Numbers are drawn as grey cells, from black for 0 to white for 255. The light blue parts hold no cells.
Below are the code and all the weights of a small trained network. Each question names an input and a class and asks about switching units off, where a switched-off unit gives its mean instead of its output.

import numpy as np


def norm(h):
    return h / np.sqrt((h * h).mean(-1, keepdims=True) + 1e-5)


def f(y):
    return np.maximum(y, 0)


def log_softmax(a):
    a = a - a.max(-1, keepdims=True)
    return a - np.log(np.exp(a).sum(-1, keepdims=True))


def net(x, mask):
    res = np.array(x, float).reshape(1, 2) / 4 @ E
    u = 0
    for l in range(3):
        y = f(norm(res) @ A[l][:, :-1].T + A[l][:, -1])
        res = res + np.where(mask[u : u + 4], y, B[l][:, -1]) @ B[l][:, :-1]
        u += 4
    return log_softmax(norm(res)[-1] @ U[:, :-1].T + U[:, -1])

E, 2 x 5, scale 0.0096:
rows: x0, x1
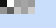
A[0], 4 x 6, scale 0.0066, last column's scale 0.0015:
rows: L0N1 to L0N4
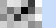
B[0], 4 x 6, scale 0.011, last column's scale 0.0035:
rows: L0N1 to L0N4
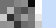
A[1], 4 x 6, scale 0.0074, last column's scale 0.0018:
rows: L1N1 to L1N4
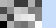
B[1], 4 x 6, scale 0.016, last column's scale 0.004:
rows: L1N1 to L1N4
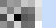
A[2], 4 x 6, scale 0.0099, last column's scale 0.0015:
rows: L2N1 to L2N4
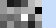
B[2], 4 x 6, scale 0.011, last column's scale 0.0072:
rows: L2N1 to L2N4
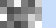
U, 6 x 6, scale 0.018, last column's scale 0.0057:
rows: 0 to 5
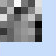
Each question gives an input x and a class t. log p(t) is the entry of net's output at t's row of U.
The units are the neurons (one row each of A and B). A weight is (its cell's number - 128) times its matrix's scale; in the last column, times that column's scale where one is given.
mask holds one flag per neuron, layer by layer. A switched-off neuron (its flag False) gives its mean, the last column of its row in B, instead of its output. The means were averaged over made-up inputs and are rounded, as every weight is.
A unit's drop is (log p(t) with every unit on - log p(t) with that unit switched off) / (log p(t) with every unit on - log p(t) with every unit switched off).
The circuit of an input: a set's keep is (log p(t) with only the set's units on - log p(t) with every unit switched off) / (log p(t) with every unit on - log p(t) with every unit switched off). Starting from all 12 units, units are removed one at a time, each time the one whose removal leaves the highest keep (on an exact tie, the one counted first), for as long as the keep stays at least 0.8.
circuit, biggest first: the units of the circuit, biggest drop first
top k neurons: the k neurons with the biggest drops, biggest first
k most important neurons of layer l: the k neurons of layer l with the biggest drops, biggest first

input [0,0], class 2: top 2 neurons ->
(L1N4, L1N3)
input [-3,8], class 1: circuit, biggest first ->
(L1N3)
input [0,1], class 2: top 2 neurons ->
(L0N4, L1N1)
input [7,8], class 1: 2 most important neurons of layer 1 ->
(L1N3, L1N1)
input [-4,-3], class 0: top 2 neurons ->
(L1N3, L0N1)
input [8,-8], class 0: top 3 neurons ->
(L1N4, L1N3, L0N4)
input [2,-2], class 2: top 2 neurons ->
(L2N3, L1N3)
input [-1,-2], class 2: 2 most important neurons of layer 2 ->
(L2N1, L2N2)
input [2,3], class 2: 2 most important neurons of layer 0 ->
(L0N4, L0N1)
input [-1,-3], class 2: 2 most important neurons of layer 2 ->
(L2N1, L2N2)
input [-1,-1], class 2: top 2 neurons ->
(L0N1, L1N1)
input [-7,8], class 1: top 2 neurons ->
(L1N3, L1N4)
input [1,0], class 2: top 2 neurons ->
(L2N3, L1N3)
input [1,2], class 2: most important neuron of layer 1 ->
(L1N3)
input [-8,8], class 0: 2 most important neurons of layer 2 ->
(L2N1, L2N4)
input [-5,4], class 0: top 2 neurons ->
(L2N1, L0N2)
